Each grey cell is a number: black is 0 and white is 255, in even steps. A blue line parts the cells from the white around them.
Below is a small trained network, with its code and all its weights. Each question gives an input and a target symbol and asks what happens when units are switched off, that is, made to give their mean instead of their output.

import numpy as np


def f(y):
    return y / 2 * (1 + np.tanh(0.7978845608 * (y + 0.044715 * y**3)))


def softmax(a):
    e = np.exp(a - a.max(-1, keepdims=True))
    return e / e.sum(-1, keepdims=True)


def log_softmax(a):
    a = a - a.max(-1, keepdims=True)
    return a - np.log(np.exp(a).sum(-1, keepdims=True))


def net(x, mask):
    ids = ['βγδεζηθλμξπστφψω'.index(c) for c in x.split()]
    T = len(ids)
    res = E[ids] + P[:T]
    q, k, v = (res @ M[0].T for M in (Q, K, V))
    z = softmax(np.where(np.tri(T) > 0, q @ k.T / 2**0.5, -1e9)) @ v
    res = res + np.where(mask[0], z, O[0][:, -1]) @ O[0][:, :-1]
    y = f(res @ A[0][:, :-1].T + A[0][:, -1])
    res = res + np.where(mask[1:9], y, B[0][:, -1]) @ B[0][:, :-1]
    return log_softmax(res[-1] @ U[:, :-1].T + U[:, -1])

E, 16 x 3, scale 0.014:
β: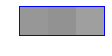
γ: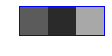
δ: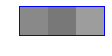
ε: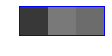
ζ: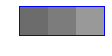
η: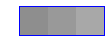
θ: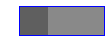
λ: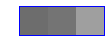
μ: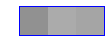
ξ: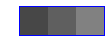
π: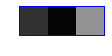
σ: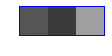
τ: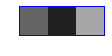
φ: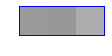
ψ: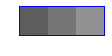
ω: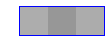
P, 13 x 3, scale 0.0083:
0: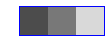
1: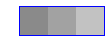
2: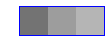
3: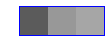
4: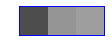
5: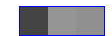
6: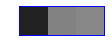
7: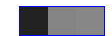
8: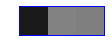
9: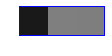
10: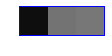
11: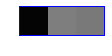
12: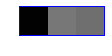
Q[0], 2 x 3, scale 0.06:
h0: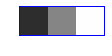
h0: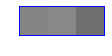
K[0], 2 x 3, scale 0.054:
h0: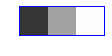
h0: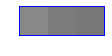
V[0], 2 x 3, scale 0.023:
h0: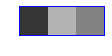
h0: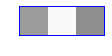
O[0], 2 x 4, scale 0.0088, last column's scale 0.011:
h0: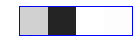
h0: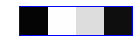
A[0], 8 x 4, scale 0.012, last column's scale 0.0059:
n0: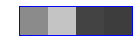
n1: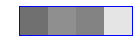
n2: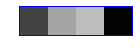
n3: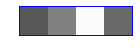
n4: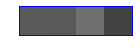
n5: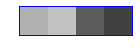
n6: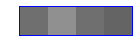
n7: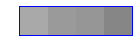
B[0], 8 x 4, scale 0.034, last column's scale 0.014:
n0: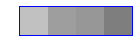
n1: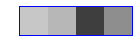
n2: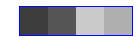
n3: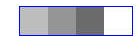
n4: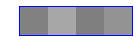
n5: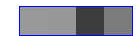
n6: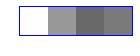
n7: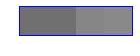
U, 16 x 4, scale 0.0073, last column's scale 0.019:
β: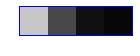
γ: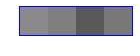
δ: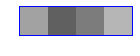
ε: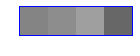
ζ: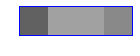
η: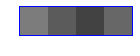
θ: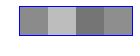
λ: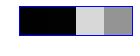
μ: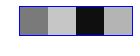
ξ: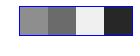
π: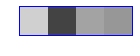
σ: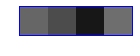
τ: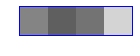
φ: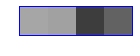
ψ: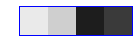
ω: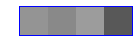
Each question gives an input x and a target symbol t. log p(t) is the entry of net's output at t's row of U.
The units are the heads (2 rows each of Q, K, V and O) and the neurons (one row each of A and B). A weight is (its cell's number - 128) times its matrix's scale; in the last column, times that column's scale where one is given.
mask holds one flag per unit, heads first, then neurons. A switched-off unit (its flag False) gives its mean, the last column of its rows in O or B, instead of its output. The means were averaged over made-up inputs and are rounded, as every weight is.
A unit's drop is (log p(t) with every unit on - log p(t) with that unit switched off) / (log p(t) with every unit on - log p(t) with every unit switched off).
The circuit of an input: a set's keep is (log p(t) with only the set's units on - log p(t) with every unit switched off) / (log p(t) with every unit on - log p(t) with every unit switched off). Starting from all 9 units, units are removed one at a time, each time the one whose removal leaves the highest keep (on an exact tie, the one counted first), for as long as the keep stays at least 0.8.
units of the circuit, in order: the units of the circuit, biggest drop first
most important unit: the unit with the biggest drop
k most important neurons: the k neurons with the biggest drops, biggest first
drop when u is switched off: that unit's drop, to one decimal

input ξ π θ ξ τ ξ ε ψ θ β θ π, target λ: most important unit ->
n3
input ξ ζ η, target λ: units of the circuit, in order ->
n3, h0
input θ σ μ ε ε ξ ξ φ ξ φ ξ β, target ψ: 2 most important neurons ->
n2, n3
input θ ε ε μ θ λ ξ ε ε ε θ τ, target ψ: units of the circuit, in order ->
h0, n2, n3
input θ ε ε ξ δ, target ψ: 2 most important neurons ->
n2, n3
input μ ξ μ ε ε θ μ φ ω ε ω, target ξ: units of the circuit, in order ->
n2, n3, h0
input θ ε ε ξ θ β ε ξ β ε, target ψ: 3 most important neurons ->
n2, n3, n1
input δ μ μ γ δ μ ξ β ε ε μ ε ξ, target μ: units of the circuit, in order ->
h0, n2
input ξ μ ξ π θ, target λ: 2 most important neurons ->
n3, n1
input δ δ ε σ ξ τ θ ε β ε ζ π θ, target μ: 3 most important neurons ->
n2, n1, n3
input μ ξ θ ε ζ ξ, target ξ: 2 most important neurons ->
n2, n3
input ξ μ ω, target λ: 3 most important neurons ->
n3, n1, n7
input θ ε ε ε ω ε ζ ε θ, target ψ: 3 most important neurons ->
n2, n3, n1
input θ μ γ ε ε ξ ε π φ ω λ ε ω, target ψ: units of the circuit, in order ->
n2
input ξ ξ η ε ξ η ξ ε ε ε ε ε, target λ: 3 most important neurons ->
n3, n1, n6
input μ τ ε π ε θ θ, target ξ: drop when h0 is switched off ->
1.0
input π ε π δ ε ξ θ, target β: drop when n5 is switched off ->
0.0
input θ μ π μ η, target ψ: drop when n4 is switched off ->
-0.1
